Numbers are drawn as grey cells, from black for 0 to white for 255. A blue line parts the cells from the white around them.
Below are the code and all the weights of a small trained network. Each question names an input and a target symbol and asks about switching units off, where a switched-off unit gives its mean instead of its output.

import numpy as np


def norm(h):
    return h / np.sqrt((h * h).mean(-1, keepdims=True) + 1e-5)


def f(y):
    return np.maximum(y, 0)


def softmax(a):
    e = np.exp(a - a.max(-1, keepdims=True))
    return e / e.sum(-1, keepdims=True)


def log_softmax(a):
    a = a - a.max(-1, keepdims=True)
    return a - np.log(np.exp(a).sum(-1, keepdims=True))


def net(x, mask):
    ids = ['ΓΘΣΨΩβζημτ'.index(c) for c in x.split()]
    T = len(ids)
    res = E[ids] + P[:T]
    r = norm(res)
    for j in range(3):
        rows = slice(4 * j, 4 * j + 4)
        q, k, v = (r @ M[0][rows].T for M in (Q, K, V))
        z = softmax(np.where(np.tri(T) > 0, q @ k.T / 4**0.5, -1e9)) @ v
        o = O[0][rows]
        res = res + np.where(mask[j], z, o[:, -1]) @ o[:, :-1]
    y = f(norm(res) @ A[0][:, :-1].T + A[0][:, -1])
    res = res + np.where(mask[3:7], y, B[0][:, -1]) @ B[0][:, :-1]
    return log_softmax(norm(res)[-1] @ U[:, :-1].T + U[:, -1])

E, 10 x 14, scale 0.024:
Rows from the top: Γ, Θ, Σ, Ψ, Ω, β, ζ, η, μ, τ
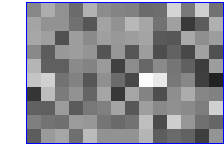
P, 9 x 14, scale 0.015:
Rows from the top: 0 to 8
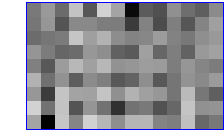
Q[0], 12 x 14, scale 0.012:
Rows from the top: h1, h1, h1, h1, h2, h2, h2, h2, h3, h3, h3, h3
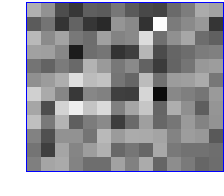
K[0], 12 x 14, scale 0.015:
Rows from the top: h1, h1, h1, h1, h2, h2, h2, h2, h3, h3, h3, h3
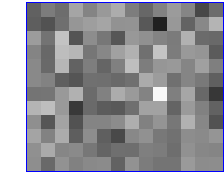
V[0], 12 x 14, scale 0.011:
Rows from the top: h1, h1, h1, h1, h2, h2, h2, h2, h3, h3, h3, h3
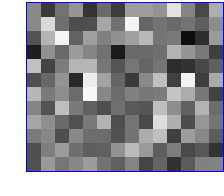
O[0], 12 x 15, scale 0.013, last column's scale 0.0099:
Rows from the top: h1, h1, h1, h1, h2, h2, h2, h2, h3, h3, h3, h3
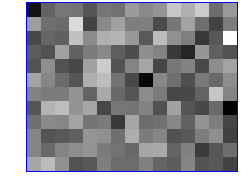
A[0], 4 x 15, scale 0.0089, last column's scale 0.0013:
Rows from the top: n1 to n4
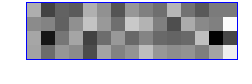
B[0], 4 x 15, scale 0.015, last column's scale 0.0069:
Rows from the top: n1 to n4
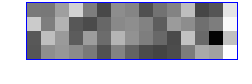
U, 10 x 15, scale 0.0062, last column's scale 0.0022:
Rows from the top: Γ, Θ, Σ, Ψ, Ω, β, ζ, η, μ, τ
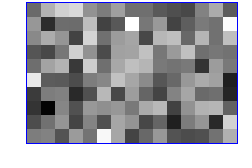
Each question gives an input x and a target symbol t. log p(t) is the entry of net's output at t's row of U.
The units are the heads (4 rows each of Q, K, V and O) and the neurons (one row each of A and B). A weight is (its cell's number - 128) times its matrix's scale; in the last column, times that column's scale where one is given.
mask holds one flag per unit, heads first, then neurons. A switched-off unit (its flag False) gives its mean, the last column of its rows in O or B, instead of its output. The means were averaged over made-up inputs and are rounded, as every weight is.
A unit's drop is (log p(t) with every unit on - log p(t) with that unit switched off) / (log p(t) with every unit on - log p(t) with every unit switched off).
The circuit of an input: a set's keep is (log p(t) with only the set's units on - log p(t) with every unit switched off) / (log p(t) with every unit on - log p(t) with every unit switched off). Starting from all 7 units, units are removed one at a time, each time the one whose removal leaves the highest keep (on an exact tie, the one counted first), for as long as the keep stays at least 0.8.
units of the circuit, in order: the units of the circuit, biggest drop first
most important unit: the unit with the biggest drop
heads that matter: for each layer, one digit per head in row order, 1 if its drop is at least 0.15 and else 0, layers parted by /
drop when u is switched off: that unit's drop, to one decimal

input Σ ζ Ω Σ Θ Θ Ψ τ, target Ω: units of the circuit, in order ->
h1, h2
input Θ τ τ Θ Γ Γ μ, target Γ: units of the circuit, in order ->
h2, h1
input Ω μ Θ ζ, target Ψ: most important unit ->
h2
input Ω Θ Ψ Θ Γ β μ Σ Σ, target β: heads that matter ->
101
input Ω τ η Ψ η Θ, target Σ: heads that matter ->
010
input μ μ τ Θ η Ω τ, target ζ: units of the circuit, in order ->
h2, h1
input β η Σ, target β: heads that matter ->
100
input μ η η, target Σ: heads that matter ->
010
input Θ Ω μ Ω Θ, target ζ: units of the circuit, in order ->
h2, h1
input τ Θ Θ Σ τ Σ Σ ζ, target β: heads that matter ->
100
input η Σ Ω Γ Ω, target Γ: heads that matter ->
010
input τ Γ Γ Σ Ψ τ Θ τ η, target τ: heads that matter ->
010
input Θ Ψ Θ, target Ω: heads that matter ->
110
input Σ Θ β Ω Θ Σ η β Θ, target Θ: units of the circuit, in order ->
h3
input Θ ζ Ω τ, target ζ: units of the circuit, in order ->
h1, h2
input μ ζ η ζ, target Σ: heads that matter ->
010
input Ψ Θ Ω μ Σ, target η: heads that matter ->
100
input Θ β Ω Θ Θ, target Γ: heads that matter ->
100
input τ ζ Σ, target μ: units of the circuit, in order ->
h1, n3
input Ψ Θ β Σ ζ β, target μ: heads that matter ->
101
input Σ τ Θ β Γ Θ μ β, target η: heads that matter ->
101
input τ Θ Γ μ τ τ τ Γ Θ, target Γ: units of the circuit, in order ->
h2
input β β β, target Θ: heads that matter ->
001
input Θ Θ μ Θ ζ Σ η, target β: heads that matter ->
100
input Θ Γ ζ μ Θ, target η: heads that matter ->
100
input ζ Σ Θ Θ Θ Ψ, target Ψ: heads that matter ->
110
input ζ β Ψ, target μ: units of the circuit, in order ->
n3
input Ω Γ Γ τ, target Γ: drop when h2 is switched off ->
0.4
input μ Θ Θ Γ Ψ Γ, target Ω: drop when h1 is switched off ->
0.2
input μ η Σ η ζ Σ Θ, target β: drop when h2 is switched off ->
0.1
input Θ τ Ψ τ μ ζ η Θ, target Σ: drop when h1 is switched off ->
0.2
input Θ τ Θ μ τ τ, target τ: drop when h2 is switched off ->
0.2
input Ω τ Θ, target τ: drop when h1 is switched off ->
0.1
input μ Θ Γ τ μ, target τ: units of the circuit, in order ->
h2
